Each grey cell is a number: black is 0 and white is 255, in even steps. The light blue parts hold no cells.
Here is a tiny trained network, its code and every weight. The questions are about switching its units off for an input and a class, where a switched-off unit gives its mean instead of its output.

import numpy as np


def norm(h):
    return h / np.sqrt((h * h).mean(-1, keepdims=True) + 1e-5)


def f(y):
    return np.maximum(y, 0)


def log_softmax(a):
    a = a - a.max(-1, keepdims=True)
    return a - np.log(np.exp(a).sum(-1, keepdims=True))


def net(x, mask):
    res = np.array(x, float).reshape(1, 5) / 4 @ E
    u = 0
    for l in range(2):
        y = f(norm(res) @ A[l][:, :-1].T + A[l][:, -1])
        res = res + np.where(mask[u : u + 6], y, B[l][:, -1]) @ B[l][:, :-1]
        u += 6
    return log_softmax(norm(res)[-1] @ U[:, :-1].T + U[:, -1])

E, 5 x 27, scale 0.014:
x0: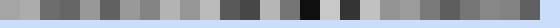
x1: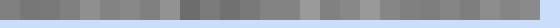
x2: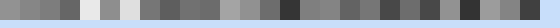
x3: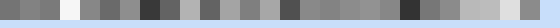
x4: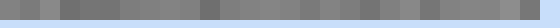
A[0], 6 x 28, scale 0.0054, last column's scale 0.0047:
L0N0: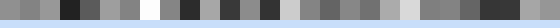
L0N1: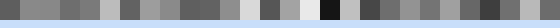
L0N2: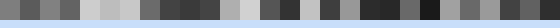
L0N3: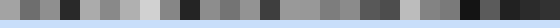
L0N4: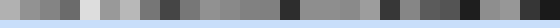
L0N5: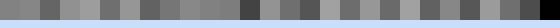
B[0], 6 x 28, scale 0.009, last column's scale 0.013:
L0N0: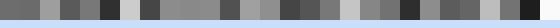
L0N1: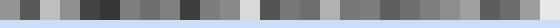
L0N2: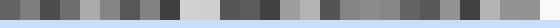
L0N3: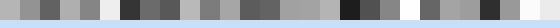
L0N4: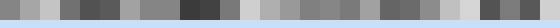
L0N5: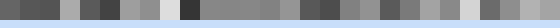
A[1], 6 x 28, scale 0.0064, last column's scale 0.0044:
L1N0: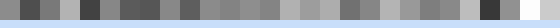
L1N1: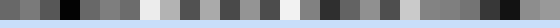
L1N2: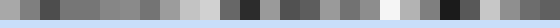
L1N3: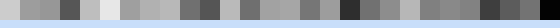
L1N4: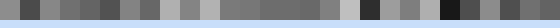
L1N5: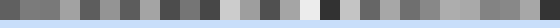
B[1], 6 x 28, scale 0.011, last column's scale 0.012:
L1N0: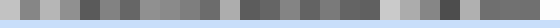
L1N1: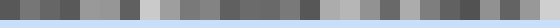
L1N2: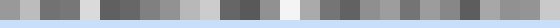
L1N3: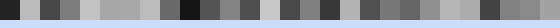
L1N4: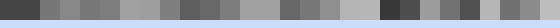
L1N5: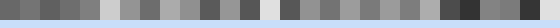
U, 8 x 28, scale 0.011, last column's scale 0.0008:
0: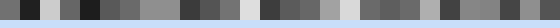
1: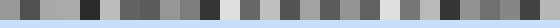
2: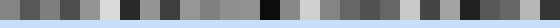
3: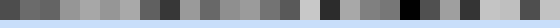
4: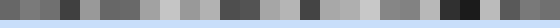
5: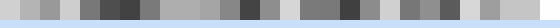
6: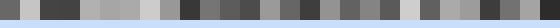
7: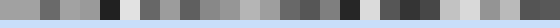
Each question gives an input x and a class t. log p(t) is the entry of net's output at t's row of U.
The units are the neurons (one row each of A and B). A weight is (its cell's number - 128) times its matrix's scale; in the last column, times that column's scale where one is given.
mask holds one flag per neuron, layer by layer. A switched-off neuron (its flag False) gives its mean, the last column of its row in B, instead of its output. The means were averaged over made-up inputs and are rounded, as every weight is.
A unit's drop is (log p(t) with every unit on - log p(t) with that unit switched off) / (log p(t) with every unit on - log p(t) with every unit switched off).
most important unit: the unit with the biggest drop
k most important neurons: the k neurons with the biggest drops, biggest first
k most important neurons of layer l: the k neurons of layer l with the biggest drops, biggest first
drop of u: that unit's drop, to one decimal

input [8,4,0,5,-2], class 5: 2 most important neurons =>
[L0N0, L1N2]
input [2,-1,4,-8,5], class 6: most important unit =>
L0N3
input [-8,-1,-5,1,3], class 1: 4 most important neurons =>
[L1N5, L0N0, L1N0, L1N1]
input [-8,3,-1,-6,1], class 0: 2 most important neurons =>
[L0N0, L0N1]
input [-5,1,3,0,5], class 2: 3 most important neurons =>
[L0N2, L0N0, L0N1]
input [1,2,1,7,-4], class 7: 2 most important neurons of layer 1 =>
[L1N5, L1N0]
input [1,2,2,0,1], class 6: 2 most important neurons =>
[L0N4, L0N0]
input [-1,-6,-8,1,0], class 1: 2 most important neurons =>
[L1N0, L0N0]
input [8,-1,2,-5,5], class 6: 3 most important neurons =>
[L0N3, L1N3, L0N2]
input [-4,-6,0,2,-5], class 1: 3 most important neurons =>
[L0N0, L1N5, L0N1]
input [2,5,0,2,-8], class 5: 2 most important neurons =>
[L0N0, L1N5]
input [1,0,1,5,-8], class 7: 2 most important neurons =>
[L0N3, L0N2]
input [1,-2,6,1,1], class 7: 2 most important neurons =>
[L0N4, L0N5]
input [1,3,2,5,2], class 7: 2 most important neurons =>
[L0N3, L0N2]
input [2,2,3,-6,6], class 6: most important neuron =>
[L0N3]
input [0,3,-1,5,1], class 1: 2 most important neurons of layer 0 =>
[L0N0, L0N2]
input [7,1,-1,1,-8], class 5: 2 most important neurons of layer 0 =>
[L0N0, L0N2]
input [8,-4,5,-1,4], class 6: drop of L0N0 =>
0.2
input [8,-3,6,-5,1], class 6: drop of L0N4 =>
0.0
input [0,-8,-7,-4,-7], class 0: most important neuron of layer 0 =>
[L0N2]
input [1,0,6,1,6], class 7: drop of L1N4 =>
0.1
